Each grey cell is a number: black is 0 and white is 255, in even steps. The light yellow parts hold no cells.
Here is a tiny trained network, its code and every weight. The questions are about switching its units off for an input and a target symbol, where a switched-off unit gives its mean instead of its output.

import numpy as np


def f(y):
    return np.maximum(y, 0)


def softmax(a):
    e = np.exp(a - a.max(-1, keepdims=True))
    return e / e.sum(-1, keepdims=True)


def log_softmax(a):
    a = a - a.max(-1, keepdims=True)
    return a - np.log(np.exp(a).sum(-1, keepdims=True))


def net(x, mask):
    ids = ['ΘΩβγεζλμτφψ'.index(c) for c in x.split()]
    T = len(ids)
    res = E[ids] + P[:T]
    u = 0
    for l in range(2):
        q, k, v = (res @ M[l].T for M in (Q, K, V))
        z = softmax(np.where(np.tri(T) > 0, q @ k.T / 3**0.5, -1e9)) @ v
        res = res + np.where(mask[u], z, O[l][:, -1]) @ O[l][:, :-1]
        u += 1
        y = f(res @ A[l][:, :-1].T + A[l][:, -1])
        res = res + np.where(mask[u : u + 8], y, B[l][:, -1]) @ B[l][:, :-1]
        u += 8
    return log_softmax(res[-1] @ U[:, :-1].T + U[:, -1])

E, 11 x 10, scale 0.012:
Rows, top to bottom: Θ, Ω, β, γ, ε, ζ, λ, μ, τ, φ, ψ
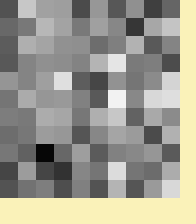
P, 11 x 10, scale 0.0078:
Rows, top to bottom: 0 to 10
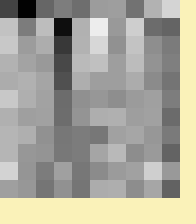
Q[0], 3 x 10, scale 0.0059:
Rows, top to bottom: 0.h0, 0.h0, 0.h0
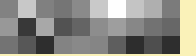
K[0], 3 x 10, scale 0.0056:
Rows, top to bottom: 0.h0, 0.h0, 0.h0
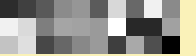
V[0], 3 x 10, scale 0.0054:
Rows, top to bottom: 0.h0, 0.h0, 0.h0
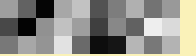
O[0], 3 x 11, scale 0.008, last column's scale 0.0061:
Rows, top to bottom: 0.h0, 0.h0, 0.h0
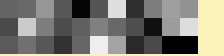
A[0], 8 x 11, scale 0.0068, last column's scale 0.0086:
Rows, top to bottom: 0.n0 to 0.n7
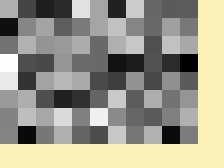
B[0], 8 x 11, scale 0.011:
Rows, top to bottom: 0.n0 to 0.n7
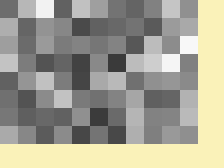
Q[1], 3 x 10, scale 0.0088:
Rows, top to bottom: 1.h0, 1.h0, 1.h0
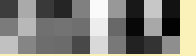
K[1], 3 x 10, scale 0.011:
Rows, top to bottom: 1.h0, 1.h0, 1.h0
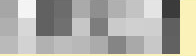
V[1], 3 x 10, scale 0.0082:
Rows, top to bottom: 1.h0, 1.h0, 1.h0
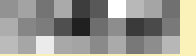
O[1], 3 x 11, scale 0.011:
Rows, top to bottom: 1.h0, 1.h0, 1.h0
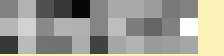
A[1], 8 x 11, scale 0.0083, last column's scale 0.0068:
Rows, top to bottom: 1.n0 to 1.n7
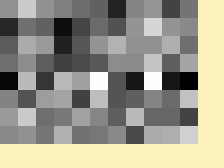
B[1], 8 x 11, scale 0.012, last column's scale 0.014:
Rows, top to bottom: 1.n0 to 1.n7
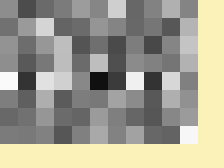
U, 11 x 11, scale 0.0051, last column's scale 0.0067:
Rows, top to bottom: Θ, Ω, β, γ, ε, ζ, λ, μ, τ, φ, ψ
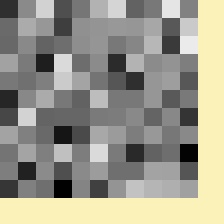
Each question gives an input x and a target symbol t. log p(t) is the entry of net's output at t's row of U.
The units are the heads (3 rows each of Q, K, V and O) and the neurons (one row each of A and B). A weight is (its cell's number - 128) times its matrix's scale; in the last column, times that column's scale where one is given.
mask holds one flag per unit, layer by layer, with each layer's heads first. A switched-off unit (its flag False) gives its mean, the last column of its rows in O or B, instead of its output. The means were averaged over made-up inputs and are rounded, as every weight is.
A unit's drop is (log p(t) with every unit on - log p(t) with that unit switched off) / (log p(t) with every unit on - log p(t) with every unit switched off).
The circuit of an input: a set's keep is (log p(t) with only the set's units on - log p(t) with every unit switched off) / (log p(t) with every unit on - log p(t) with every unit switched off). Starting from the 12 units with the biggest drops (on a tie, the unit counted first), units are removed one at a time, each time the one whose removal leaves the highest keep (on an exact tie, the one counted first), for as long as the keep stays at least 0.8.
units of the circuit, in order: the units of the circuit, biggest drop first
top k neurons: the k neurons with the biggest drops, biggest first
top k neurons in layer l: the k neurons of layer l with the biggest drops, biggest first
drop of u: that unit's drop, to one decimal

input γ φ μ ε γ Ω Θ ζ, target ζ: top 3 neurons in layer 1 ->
1.n1, 1.n3, 1.n2
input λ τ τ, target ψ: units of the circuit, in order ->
1.h0
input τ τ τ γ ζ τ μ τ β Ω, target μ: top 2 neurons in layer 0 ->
0.n5, 0.n0
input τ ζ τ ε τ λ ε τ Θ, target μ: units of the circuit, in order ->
1.h0, 0.h0, 0.n5
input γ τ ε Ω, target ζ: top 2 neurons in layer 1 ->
1.n1, 1.n3
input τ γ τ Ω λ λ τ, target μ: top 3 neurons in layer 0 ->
0.n5, 0.n0, 0.n2
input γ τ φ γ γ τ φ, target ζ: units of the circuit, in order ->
1.h0, 1.n1, 1.n3
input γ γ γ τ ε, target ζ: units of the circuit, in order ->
1.h0, 0.h0, 1.n1, 1.n3
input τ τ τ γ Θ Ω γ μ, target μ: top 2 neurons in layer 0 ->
0.n5, 0.n2
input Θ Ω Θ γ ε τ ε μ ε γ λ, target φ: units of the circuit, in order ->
1.h0, 0.h0, 0.n6
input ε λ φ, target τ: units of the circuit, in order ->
1.h0, 0.h0, 0.n1
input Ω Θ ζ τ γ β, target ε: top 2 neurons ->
0.n6, 1.n1
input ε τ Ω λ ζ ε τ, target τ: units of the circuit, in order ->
1.h0, 0.h0, 0.n6
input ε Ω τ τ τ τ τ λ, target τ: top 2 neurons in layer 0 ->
0.n1, 0.n2
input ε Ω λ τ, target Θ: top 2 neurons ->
0.n0, 1.n6
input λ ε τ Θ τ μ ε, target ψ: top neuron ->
1.n3
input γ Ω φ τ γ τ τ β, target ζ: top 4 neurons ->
1.n1, 1.n3, 1.n2, 0.n4
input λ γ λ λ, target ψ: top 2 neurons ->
0.n6, 1.n3
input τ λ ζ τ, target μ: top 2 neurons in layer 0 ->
0.n5, 0.n2
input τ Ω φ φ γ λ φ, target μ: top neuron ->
0.n2
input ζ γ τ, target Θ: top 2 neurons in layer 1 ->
1.n6, 1.n3
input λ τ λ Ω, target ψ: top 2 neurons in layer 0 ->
0.n6, 0.n1
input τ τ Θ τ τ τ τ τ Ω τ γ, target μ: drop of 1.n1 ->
0.0
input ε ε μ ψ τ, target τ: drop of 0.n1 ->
0.2
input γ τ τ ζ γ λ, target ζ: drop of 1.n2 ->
0.2
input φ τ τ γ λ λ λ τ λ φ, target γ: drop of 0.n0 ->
0.1
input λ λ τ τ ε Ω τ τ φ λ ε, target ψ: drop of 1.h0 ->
0.3
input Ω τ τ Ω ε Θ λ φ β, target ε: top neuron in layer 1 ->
1.n1
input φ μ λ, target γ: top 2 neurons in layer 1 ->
1.n2, 1.n1
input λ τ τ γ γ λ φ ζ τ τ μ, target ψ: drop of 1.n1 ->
0.1
